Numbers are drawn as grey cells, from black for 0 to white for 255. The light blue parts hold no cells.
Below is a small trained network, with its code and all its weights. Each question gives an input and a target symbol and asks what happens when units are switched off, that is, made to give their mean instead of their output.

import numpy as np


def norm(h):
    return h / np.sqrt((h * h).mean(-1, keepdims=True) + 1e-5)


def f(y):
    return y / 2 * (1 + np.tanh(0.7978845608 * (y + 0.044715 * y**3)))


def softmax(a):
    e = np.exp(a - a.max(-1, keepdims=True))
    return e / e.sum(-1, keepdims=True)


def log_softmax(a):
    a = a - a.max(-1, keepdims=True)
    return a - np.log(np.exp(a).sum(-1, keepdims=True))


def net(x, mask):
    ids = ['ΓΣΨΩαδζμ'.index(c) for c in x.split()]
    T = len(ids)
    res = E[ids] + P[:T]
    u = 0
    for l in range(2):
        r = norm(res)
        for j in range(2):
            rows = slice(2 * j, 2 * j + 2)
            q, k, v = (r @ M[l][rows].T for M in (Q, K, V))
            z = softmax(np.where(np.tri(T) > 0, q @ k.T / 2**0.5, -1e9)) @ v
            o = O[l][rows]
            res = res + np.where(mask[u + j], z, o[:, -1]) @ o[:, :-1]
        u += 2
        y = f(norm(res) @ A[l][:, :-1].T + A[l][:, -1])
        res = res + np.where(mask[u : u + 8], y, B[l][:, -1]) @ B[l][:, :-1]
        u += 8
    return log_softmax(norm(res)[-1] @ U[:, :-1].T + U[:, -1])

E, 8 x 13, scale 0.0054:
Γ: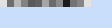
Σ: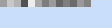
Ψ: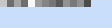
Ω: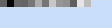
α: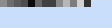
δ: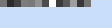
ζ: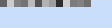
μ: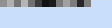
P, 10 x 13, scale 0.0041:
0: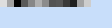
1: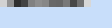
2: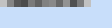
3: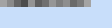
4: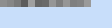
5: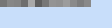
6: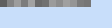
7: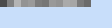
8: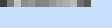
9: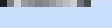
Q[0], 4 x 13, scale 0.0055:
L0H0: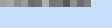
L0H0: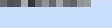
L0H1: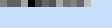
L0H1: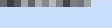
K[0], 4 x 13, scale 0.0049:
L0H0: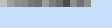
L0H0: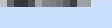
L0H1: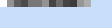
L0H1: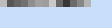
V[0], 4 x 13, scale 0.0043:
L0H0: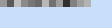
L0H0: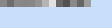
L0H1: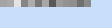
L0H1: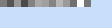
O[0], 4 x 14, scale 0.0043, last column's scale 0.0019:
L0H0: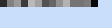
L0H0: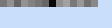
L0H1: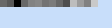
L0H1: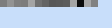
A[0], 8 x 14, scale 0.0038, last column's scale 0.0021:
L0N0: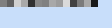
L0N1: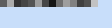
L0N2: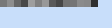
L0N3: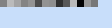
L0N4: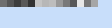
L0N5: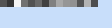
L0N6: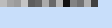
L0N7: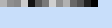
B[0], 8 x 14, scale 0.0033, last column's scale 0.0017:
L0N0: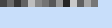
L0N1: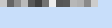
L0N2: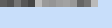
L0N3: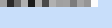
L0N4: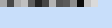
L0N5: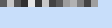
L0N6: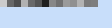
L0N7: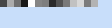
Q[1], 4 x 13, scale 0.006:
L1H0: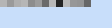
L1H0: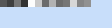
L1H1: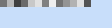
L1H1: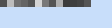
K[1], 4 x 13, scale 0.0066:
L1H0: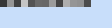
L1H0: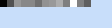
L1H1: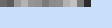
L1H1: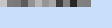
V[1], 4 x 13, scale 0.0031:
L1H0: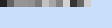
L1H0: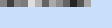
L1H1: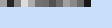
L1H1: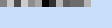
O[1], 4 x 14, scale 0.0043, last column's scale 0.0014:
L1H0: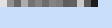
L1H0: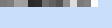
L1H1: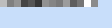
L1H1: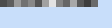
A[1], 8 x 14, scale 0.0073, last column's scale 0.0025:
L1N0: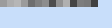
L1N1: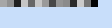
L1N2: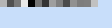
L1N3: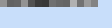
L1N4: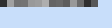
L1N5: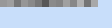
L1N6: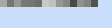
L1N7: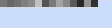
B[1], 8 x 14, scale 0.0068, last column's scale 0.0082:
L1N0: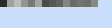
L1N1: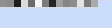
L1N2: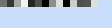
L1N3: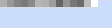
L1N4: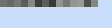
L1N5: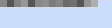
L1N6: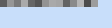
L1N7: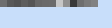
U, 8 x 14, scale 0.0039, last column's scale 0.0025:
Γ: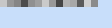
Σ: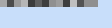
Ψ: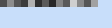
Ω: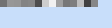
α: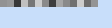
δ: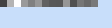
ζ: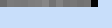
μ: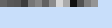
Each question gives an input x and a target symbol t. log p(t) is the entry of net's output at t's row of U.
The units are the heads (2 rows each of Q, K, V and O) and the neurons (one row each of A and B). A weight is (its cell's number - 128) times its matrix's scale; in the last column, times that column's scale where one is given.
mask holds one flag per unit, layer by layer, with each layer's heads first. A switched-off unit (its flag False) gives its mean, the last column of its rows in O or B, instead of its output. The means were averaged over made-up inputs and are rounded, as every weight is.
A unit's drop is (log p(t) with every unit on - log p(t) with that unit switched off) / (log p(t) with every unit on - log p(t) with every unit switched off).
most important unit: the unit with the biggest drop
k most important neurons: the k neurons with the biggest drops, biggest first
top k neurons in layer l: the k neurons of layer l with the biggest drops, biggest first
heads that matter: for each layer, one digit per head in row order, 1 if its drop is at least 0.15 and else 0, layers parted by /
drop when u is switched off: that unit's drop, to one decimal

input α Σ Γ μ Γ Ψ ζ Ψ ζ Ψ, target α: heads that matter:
00 / 10
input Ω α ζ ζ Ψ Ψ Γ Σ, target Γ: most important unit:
L0H1
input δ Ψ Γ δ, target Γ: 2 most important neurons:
[L0N7 L1N2]
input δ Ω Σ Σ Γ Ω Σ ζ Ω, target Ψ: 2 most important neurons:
[L0N5 L0N0]
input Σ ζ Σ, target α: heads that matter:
00 / 00
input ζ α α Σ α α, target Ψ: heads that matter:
11 / 00
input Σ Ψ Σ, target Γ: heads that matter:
01 / 10
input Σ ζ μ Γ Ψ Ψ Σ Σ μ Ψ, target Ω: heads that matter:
00 / 01
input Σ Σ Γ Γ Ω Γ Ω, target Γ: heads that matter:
11 / 10
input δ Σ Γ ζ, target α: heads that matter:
00 / 01
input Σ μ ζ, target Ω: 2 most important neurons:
[L1N6 L1N2]
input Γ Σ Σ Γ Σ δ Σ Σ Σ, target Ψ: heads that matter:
01 / 00
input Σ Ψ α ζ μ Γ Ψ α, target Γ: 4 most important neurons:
[L0N7 L0N4 L1N2 L0N1]
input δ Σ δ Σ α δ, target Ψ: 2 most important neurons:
[L0N7 L0N0]
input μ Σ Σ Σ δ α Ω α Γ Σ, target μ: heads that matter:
01 / 10
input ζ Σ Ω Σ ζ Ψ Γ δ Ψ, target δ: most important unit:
L1N0
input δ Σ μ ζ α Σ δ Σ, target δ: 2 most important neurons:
[L1N0 L1N2]
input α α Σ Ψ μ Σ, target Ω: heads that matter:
00 / 00
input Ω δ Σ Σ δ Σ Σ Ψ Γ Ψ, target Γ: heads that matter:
01 / 01
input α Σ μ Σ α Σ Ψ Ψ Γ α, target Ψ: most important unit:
L0N7
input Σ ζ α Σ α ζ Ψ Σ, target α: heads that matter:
00 / 10
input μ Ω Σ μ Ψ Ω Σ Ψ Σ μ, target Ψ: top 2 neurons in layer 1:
[L1N4 L1N2]
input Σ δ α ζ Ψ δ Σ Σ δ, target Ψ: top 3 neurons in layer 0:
[L0N7 L0N5 L0N0]
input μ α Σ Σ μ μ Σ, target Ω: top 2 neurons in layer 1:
[L1N2 L1N6]
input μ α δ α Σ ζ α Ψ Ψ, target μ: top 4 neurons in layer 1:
[L1N7 L1N2 L1N3 L1N1]
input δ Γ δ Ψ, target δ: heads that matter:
01 / 00
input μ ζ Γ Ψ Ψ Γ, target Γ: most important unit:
L0H0
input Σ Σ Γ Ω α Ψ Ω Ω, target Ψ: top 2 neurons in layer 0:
[L0N5 L0N3]
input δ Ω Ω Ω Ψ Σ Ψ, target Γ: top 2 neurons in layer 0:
[L0N4 L0N2]
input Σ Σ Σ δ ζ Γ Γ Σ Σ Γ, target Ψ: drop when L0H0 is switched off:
0.9
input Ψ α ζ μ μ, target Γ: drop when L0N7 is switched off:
1.1
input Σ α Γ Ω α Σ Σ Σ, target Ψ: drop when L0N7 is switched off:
0.0
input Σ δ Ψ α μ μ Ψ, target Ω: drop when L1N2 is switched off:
0.2
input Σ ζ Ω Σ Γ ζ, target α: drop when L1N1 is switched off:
0.1
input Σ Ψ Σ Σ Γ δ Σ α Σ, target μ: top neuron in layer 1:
[L1N7]
